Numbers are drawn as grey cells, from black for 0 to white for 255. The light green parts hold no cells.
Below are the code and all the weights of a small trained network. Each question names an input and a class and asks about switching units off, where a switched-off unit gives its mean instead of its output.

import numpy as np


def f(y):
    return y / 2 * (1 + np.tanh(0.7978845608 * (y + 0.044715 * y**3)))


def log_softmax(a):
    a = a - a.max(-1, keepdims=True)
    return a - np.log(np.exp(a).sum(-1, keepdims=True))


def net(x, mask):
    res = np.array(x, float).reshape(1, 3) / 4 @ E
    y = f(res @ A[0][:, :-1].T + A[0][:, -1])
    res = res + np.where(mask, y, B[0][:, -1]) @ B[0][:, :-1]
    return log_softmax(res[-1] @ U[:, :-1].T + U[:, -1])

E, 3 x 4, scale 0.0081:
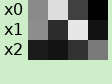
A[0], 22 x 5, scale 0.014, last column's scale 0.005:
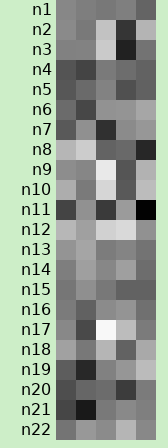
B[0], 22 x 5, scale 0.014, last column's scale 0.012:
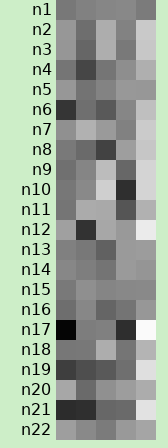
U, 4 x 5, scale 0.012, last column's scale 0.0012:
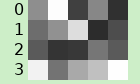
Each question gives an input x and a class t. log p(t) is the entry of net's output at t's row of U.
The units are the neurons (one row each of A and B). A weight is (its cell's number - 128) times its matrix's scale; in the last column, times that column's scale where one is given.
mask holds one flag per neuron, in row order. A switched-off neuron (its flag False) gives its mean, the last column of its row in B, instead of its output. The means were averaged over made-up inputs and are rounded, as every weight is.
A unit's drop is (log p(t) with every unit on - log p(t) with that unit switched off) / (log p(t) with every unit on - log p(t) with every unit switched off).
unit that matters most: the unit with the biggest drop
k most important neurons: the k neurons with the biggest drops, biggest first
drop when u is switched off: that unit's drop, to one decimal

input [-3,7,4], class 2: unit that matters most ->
n21
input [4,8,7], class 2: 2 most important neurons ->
[n21, n4]
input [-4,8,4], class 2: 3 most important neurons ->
[n21, n19, n6]
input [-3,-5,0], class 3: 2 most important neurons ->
[n17, n21]
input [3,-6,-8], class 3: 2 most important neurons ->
[n17, n12]
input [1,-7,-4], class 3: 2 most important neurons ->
[n17, n12]
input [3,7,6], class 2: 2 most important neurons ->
[n21, n4]
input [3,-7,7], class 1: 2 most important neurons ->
[n11, n8]
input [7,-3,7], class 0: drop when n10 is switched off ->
0.2
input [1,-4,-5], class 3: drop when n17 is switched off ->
0.2
